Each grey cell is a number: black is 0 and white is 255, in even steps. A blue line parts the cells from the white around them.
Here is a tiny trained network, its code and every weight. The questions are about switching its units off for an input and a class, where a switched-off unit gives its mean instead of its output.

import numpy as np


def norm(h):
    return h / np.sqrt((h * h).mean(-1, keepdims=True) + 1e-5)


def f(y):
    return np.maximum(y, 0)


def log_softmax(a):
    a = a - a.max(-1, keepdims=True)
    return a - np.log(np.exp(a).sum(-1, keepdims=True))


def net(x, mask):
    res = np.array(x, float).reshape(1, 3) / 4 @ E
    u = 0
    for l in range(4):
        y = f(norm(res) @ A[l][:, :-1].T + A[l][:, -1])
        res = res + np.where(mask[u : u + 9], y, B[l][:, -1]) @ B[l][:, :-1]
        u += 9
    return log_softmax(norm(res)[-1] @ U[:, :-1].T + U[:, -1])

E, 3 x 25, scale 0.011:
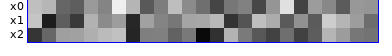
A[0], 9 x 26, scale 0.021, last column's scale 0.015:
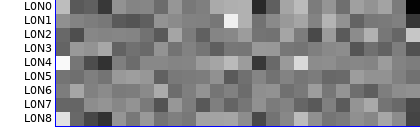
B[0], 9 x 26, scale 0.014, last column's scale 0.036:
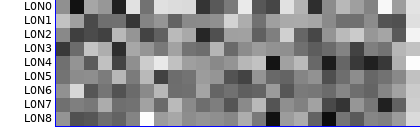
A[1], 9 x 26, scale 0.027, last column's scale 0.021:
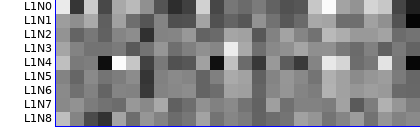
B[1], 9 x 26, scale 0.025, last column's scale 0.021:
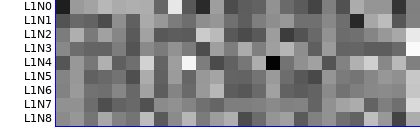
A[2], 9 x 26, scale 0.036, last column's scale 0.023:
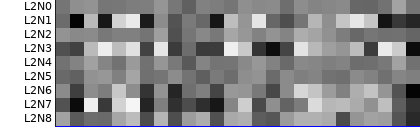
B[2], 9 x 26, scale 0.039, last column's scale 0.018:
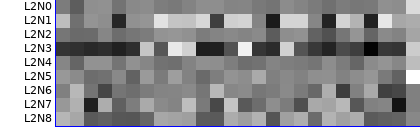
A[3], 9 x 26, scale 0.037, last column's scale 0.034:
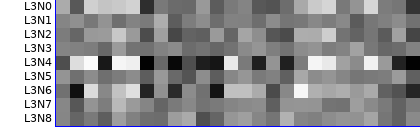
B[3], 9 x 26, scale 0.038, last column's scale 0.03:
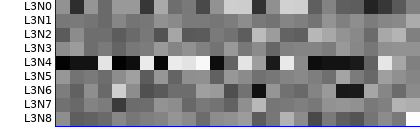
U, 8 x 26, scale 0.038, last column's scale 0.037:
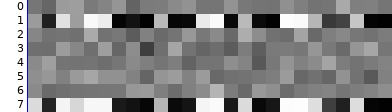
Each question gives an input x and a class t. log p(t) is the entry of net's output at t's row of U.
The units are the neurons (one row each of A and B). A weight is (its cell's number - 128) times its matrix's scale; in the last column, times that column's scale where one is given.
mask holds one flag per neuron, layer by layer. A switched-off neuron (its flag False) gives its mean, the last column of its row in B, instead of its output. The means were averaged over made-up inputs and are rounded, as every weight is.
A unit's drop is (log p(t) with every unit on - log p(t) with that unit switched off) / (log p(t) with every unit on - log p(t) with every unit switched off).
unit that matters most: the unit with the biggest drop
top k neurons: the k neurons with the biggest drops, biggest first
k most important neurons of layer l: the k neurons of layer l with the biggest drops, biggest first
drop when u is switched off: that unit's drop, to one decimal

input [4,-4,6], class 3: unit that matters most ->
L0N1
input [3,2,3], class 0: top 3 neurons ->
L0N0, L0N2, L2N3
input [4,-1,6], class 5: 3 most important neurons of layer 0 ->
L0N0, L0N3, L0N2
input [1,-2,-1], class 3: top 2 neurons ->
L0N3, L0N1
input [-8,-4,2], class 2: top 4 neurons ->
L0N2, L0N4, L0N8, L0N5
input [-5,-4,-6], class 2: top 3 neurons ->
L0N4, L0N8, L0N7
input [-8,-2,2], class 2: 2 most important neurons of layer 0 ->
L0N2, L0N4
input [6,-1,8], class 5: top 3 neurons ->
L0N0, L0N3, L0N2
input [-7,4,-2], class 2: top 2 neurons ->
L0N2, L1N2
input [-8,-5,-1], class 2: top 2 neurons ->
L0N4, L0N8
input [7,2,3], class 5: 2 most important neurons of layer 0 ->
L0N0, L0N2
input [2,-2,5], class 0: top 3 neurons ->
L0N2, L0N0, L0N1
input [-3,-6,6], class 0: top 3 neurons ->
L0N2, L0N0, L2N3
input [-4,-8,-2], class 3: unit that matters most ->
L0N3
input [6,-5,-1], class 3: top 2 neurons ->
L0N1, L0N2
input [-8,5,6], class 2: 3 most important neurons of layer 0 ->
L0N2, L0N4, L0N8
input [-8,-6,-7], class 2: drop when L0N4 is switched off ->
0.6
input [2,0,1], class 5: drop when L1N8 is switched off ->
0.5
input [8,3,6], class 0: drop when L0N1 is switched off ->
0.2
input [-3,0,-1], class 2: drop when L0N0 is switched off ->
0.0
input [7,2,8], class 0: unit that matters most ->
L0N0
